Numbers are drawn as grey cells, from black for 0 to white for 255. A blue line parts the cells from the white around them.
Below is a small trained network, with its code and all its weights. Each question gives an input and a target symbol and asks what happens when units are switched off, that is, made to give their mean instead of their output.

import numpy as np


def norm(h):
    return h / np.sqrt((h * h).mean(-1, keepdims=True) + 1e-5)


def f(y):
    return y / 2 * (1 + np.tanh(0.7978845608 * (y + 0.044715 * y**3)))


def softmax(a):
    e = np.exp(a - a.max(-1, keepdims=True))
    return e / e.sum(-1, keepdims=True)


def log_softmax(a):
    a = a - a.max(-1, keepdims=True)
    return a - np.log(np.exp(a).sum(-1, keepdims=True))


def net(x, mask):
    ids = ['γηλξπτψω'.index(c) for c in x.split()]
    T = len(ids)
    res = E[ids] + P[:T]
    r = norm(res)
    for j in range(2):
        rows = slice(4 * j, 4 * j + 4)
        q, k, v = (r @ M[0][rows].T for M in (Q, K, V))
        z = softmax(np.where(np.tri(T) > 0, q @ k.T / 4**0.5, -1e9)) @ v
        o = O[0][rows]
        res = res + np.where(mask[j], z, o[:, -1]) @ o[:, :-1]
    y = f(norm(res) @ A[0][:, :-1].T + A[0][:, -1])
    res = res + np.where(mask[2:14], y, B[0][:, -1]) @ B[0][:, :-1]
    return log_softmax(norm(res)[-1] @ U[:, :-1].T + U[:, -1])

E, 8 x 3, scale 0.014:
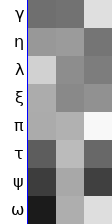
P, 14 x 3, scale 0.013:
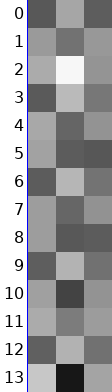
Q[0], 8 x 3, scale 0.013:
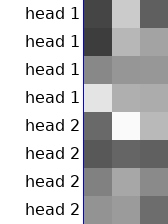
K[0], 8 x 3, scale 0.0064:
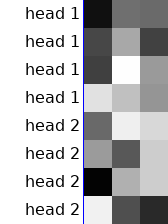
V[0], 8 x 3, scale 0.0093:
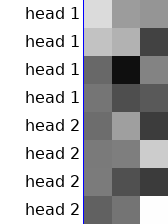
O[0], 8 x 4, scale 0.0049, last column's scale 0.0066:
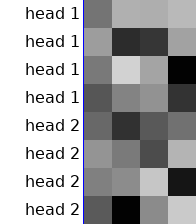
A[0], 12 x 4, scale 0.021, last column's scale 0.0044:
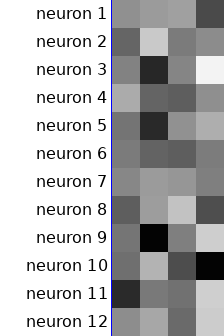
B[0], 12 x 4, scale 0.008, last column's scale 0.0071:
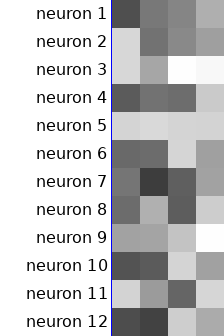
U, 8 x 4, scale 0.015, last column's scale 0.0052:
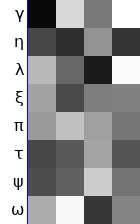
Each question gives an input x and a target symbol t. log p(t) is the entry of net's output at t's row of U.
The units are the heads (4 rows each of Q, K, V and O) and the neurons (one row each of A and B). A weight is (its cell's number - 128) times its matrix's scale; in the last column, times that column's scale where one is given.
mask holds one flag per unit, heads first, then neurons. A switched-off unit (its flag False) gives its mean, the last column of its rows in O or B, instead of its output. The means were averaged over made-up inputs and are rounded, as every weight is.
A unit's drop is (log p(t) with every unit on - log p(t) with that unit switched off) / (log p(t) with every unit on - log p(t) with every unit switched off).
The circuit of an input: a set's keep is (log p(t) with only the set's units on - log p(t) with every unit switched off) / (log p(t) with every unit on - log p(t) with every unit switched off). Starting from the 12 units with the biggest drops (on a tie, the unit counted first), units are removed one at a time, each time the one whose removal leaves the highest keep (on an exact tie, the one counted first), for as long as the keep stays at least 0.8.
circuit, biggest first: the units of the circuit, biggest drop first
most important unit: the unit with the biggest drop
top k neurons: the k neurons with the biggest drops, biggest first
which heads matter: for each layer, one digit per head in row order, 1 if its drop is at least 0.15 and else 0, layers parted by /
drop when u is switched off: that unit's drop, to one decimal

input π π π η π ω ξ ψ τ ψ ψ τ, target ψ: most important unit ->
head 1
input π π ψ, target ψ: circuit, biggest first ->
neuron 10; neuron 12
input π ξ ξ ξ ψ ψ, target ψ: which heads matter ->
01
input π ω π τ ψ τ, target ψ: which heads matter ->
00
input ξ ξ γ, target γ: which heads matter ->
00
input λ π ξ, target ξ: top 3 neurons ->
neuron 12; neuron 5; neuron 3
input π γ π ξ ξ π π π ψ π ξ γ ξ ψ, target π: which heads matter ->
00
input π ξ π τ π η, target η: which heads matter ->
01
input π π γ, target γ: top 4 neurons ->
neuron 8; neuron 3; neuron 11; neuron 5
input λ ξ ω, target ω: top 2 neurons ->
neuron 2; neuron 8
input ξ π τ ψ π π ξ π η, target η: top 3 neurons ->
neuron 12; neuron 3; neuron 5
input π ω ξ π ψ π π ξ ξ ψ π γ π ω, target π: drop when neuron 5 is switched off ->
0.1
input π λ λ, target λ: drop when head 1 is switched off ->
0.2
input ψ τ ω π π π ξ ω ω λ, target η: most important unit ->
neuron 5
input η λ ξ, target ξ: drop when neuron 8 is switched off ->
0.2
